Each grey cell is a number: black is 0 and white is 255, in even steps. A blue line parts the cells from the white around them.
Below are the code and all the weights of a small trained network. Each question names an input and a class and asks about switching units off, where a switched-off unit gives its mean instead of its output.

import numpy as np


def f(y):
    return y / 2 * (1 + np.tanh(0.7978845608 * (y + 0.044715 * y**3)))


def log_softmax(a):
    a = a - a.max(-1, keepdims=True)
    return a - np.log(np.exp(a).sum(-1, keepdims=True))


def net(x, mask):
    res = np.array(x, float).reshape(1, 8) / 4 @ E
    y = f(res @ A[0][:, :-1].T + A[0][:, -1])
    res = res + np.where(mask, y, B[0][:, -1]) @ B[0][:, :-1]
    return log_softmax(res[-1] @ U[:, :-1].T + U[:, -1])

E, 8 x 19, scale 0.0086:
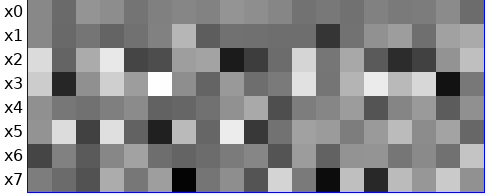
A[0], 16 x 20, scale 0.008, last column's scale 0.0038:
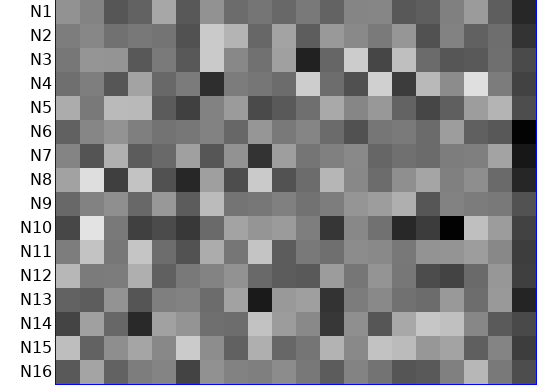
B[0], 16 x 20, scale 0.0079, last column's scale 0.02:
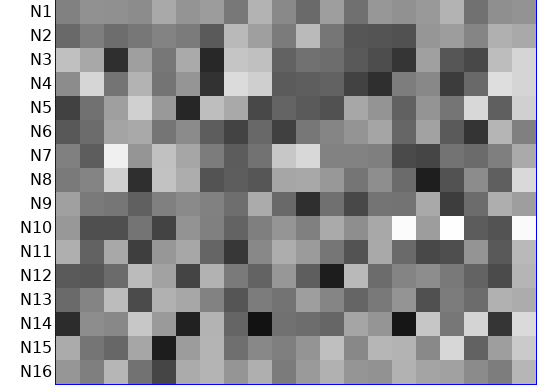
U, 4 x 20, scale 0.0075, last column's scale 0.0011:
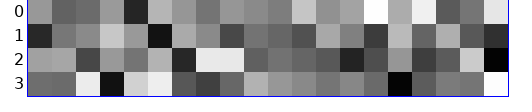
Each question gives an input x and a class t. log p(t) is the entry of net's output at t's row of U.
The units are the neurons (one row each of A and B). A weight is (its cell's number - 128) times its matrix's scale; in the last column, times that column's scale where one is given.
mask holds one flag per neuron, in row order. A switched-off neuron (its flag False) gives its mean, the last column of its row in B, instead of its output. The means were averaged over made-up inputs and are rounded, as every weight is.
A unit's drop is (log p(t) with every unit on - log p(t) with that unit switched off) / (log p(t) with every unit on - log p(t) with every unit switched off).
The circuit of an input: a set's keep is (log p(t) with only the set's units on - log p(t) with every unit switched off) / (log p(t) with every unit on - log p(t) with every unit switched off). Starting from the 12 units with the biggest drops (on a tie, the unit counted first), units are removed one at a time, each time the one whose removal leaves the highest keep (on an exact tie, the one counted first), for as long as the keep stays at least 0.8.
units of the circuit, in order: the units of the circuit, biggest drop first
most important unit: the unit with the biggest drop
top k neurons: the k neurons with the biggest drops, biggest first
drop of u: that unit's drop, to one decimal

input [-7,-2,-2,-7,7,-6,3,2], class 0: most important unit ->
N10
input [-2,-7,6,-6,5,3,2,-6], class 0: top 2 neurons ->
[N10 N14]
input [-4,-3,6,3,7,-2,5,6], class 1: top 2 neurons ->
[N5 N3]
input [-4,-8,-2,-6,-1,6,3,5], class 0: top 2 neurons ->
[N10 N16]
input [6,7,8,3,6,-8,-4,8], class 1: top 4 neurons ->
[N5 N3 N12 N8]
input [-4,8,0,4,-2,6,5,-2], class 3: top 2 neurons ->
[N8 N10]
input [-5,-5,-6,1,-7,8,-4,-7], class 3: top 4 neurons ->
[N8 N11 N4 N5]
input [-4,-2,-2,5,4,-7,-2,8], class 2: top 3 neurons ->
[N4 N8 N10]
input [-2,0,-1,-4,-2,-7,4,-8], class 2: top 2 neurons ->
[N3 N8]
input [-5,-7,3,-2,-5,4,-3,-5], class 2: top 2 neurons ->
[N3 N14]
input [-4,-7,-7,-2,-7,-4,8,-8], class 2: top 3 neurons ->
[N3 N5 N9]
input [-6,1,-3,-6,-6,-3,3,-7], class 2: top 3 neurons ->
[N3 N15 N9]
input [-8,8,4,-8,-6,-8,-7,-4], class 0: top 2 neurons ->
[N10 N8]
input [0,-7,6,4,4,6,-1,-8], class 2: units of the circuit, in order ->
[N3]
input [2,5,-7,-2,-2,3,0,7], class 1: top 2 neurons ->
[N14 N3]
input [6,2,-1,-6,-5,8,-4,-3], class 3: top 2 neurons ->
[N8 N11]
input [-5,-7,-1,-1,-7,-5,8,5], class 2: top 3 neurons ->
[N4 N8 N11]
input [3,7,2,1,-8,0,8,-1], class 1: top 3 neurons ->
[N10 N4 N3]
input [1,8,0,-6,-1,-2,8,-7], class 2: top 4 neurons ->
[N3 N15 N2 N9]
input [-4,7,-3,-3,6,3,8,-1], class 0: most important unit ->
N5
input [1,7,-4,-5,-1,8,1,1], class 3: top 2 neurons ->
[N8 N11]
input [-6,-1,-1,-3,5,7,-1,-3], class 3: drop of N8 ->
0.3
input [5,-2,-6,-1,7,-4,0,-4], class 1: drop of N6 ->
0.0
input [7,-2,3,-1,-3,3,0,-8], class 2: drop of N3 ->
0.2
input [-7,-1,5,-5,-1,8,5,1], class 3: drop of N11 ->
0.1
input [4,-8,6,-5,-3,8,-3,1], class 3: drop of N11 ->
0.4
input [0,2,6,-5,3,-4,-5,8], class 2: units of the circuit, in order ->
[N4]
